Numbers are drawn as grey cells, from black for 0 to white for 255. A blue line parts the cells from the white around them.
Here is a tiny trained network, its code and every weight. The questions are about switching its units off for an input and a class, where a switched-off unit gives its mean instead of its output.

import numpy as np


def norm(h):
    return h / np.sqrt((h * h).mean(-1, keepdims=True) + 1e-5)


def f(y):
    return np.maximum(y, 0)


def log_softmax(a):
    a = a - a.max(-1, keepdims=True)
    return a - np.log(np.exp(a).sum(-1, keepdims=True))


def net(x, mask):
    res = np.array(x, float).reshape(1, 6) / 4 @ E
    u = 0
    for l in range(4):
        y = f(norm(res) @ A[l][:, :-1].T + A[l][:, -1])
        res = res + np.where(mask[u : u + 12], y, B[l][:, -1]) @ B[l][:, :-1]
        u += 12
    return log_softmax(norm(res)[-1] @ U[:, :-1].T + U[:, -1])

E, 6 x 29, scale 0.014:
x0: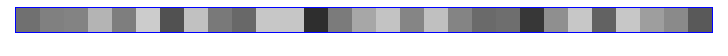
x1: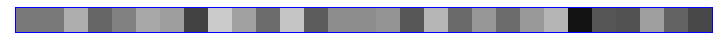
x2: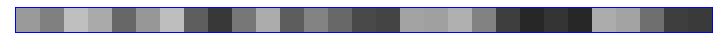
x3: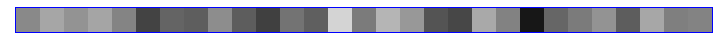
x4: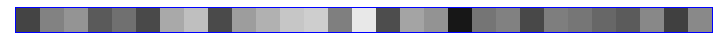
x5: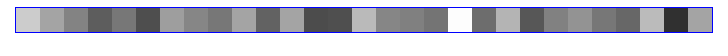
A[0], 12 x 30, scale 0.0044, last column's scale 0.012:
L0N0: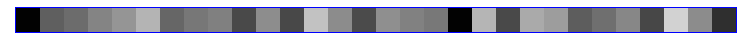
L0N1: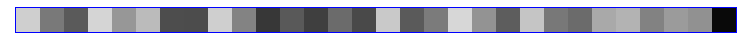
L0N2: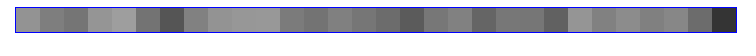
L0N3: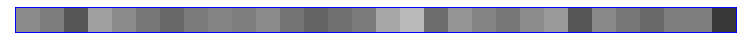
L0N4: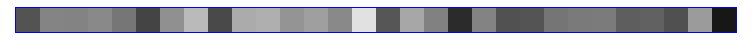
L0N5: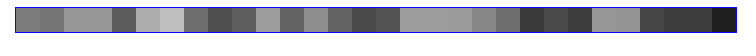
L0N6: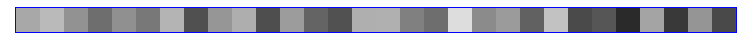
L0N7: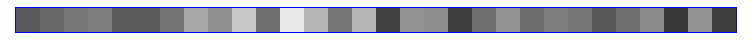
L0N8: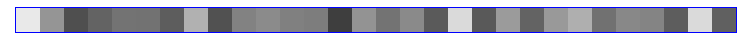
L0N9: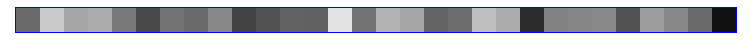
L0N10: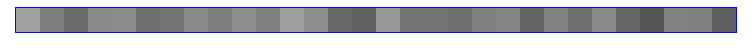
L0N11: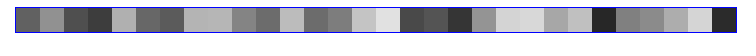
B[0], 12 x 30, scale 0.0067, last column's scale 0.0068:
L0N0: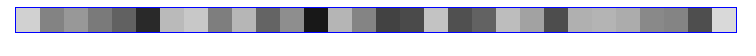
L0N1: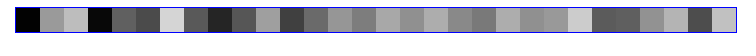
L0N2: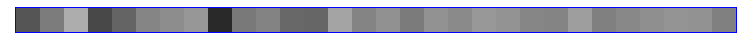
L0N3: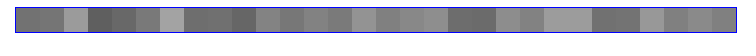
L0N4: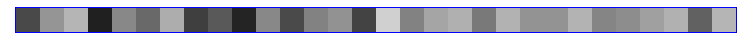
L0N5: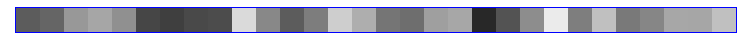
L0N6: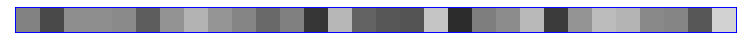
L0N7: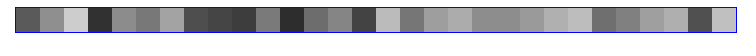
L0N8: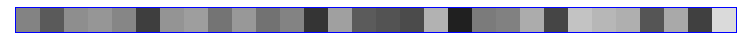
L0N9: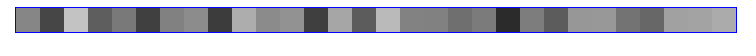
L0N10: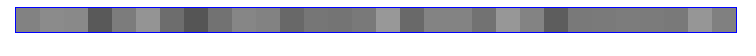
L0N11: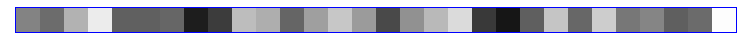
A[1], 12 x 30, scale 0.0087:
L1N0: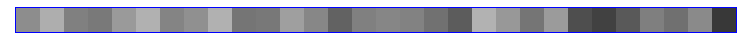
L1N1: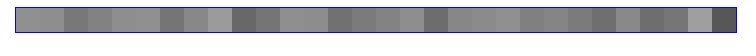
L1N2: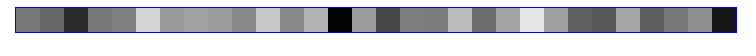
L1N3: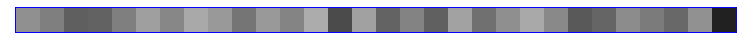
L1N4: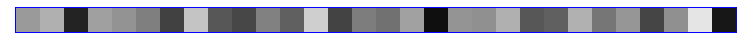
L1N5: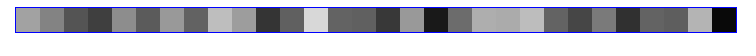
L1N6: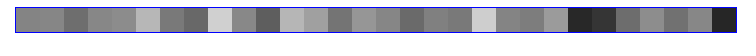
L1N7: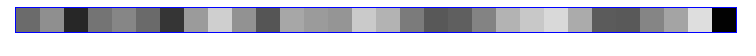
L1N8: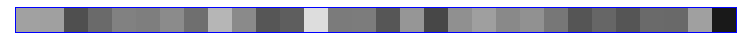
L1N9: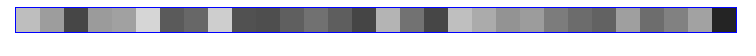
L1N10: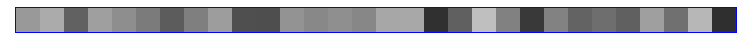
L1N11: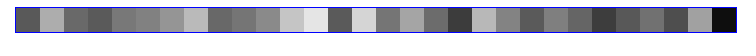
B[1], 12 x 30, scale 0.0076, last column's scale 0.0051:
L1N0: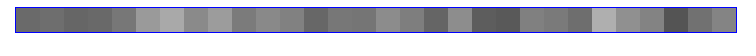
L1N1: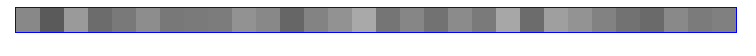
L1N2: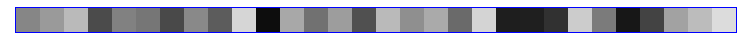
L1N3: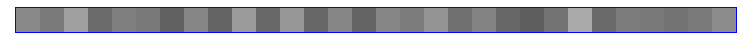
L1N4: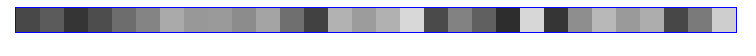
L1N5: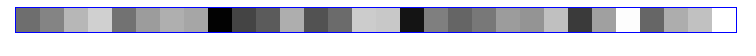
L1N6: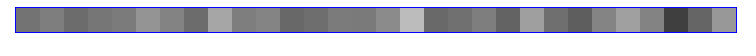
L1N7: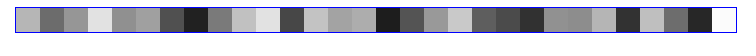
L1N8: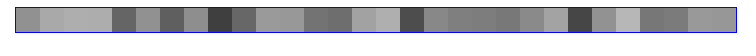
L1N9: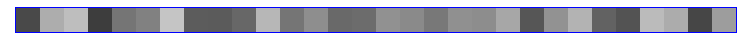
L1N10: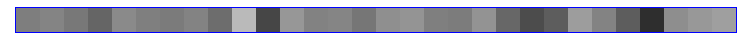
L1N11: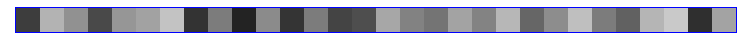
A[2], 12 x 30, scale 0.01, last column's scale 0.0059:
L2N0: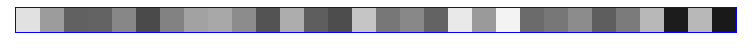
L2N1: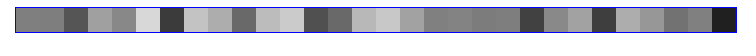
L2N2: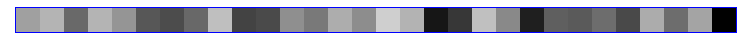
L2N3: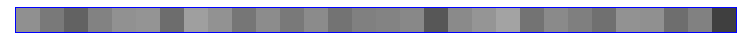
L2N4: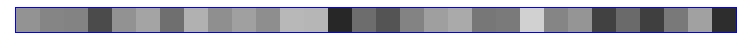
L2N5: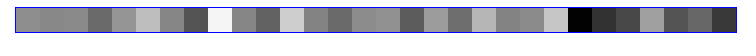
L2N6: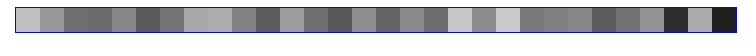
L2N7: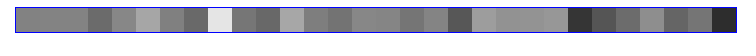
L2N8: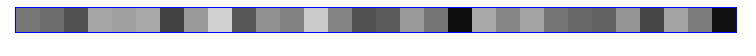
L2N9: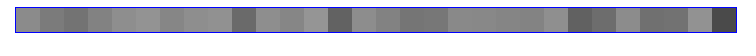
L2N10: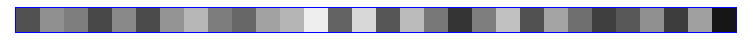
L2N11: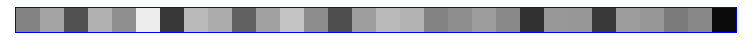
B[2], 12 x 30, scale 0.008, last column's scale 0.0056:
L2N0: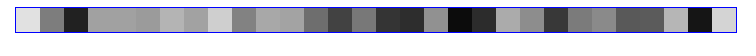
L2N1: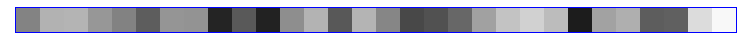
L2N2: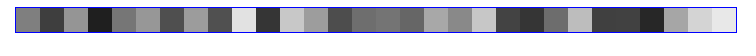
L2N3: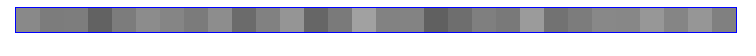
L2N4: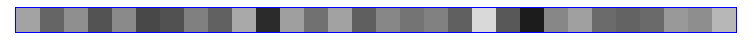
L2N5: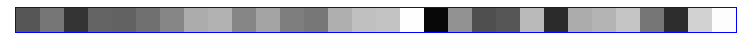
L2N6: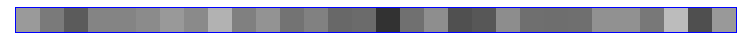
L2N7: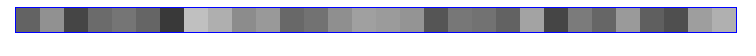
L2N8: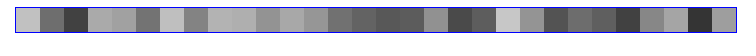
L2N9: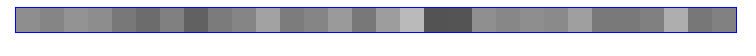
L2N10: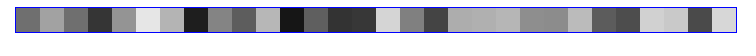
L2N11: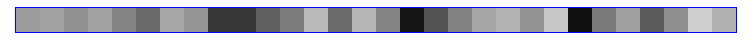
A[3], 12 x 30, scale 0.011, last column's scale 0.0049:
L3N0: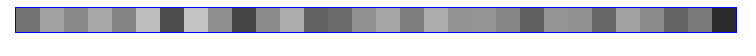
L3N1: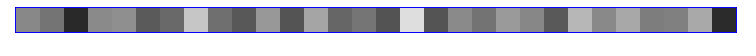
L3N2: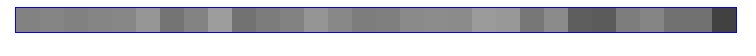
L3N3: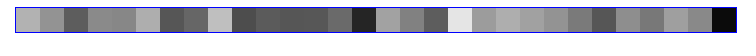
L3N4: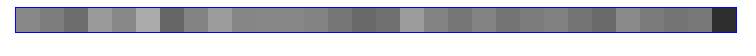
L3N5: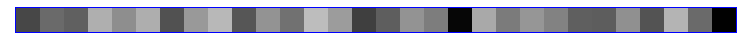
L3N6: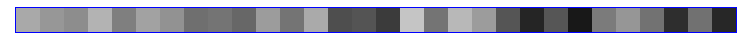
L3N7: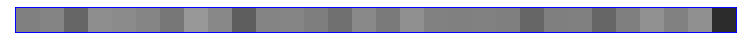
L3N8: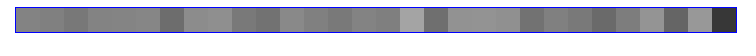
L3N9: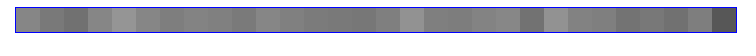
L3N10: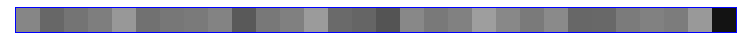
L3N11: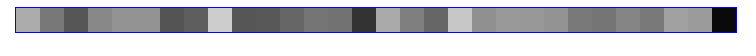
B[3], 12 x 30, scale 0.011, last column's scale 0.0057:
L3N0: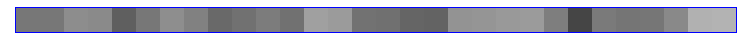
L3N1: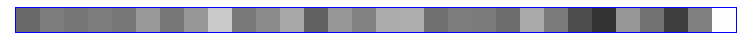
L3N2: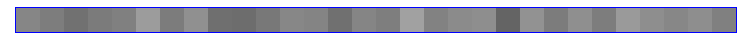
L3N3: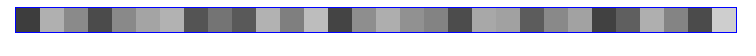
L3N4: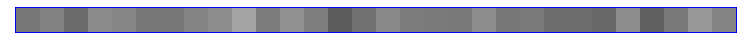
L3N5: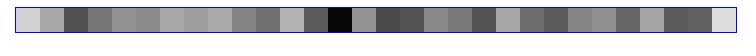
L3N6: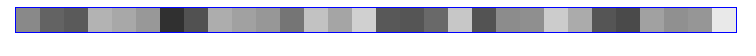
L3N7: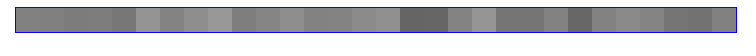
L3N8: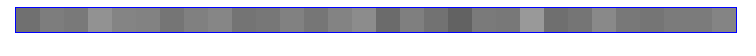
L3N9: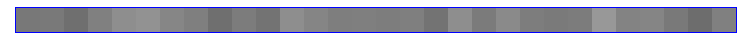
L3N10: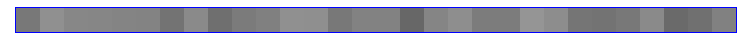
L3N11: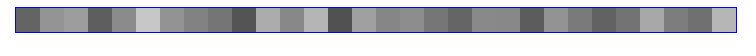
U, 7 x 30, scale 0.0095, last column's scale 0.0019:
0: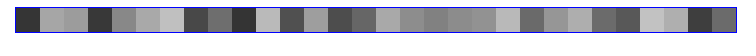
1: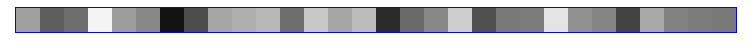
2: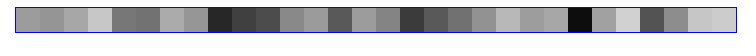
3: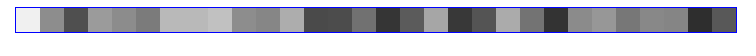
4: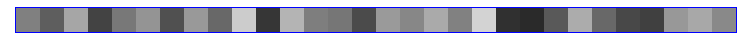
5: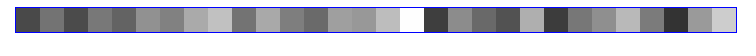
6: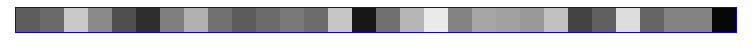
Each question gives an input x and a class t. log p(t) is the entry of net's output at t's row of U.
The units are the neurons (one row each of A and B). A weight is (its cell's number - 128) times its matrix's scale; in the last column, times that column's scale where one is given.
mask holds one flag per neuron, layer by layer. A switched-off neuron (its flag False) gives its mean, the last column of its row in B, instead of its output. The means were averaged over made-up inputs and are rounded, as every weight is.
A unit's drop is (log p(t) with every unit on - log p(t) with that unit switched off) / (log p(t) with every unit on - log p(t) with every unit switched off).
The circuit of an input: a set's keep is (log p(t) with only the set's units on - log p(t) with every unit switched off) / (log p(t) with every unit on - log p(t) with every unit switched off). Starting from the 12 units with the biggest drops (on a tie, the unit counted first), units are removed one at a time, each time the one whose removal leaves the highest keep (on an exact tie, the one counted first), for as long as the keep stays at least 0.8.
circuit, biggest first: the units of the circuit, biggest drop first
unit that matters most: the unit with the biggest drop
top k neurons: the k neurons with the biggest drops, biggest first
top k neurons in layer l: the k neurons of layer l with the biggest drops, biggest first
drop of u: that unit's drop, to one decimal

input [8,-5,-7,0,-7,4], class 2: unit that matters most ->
L2N1
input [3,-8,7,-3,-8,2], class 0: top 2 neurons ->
L3N3; L2N5
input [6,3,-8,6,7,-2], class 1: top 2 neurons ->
L1N7; L0N11
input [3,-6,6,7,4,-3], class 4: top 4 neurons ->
L2N2; L0N11; L1N7; L2N5
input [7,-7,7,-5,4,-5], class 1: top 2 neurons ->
L3N6; L1N5
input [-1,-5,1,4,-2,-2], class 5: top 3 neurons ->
L1N4; L3N1; L1N2
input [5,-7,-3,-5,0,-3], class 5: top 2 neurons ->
L1N4; L3N1
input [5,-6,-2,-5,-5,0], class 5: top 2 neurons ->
L1N4; L3N1
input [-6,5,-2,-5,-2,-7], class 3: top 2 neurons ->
L0N0; L3N5
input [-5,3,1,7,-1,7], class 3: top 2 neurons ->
L2N0; L0N6
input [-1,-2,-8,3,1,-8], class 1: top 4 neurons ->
L1N7; L0N11; L0N8; L0N6
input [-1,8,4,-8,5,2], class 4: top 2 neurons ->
L1N2; L2N4
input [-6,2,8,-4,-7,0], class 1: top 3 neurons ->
L3N6; L2N10; L0N5
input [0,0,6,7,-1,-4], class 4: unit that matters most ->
L2N2
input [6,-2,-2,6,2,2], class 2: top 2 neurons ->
L2N1; L2N11
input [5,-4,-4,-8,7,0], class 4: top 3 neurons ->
L1N2; L2N4; L0N1
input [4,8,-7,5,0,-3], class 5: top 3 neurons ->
L2N5; L1N6; L0N5
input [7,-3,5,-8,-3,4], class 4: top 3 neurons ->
L1N2; L2N4; L1N5
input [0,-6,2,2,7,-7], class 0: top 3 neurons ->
L2N10; L0N8; L0N6
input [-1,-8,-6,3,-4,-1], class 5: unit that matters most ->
L1N4
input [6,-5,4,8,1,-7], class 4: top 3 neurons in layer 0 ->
L0N8; L0N6; L0N9
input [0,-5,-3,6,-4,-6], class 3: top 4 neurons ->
L0N0; L3N5; L2N8; L1N2
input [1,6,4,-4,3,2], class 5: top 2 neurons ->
L2N5; L0N11
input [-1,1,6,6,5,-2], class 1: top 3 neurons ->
L3N6; L0N5; L1N2
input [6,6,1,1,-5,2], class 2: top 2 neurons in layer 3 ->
L3N0; L3N1
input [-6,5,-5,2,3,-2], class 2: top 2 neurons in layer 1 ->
L1N5; L1N8
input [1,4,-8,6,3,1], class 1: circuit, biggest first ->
L1N7
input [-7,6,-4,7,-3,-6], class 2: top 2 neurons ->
L1N5; L1N2
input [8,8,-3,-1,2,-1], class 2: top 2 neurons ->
L2N1; L2N11
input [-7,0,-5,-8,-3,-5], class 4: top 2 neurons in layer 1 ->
L1N2; L1N3
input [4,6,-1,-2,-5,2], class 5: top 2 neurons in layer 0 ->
L0N7; L0N4
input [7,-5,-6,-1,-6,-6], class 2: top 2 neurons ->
L2N1; L2N10
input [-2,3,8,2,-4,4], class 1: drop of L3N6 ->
0.1
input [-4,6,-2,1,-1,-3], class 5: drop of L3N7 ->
0.0
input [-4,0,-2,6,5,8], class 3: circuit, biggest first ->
L2N0
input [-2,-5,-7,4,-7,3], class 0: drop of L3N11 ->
0.1
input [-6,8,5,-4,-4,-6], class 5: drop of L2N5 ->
1.2
